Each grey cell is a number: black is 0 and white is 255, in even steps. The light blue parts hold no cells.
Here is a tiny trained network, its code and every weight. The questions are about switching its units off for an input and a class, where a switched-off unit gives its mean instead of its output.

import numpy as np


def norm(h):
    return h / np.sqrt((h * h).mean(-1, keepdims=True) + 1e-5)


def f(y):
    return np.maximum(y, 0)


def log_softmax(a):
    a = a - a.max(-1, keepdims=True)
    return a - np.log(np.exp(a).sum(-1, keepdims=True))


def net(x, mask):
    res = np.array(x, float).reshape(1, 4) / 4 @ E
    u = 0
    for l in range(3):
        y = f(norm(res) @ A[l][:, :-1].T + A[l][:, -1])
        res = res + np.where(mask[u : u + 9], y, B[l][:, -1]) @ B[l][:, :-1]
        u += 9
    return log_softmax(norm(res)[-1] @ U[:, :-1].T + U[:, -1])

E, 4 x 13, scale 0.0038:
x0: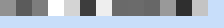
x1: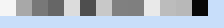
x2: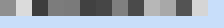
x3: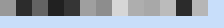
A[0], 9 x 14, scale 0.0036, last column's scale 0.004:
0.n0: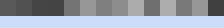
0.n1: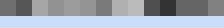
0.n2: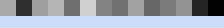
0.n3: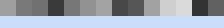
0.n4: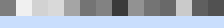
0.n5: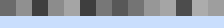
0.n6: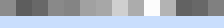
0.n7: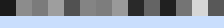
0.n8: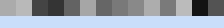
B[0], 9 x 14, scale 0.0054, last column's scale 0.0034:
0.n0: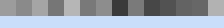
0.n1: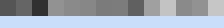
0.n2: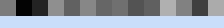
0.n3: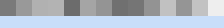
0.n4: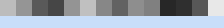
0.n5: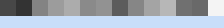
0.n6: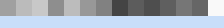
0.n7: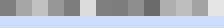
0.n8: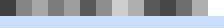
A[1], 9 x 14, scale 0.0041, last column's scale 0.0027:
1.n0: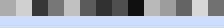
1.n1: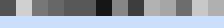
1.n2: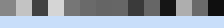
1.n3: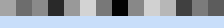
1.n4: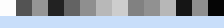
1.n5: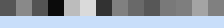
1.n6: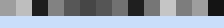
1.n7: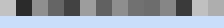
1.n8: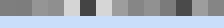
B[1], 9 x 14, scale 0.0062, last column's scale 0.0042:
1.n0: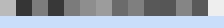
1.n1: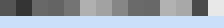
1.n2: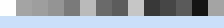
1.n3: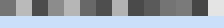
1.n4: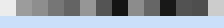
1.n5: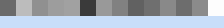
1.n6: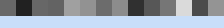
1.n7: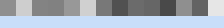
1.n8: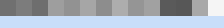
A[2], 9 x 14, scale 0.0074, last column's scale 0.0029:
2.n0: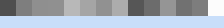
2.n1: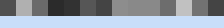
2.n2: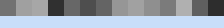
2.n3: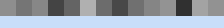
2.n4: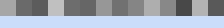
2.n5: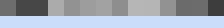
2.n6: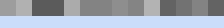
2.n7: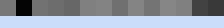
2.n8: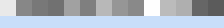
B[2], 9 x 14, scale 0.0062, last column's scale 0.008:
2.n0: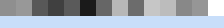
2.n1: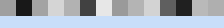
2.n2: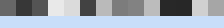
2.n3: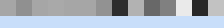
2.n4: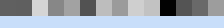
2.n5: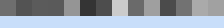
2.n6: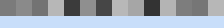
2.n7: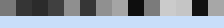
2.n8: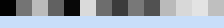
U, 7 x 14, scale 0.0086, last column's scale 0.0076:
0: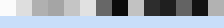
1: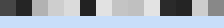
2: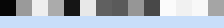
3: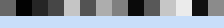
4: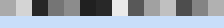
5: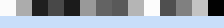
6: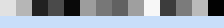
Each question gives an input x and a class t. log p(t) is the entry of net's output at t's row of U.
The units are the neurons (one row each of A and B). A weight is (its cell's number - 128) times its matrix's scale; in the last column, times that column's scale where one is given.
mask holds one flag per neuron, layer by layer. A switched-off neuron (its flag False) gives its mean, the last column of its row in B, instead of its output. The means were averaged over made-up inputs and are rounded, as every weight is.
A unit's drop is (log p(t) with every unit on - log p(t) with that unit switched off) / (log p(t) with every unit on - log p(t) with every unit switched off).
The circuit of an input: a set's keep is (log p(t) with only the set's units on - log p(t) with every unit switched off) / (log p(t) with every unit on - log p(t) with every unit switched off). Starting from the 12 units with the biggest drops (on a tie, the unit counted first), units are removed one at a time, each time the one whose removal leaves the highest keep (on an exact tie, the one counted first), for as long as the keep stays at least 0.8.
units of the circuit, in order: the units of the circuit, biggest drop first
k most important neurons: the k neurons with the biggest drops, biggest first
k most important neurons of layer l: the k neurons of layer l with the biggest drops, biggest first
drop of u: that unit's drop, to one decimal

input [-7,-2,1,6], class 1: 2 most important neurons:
(2.n1; 0.n4)
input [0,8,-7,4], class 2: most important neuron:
(2.n8)
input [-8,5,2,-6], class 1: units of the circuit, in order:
(0.n8; 2.n2)
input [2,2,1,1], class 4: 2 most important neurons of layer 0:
(0.n8; 0.n6)
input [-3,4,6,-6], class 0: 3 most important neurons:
(0.n4; 1.n2; 0.n8)
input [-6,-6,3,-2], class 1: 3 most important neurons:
(2.n1; 2.n8; 0.n3)
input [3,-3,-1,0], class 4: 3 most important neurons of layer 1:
(1.n4; 1.n0; 1.n2)
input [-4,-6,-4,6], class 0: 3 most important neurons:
(2.n8; 1.n7; 2.n3)
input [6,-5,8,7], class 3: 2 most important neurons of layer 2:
(2.n0; 2.n7)
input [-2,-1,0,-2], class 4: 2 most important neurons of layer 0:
(0.n6; 0.n7)
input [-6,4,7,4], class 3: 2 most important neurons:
(1.n1; 1.n0)
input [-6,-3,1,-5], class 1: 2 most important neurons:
(2.n1; 0.n6)
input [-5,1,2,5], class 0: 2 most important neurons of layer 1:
(1.n4; 1.n7)
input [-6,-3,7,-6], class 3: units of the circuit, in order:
(1.n1)
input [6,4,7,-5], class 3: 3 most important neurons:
(0.n8; 1.n0; 1.n6)
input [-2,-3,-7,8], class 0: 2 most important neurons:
(1.n7; 1.n4)
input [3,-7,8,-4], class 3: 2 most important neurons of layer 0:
(0.n8; 0.n3)
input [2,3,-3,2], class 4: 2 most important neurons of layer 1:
(1.n3; 1.n0)
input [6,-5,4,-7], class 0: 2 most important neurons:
(1.n2; 0.n4)
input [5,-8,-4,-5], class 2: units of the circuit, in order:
(0.n7)
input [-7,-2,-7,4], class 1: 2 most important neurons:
(2.n1; 1.n1)
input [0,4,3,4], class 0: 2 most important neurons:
(1.n4; 0.n7)
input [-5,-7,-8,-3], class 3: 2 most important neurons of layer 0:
(0.n2; 0.n3)
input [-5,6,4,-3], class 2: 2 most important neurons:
(2.n8; 0.n3)
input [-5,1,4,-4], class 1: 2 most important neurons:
(0.n8; 0.n6)
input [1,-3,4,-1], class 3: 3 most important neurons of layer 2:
(2.n8; 2.n0; 2.n6)
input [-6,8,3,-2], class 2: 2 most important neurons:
(2.n8; 0.n3)
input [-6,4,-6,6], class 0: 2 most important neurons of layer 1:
(1.n4; 1.n1)
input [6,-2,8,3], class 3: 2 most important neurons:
(1.n0; 0.n8)
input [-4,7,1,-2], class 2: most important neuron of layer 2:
(2.n8)
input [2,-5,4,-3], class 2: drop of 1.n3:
0.2
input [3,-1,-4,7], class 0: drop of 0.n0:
0.0
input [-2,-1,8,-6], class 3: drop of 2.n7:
0.1
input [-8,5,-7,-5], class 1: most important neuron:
(0.n8)
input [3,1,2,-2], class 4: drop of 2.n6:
0.1
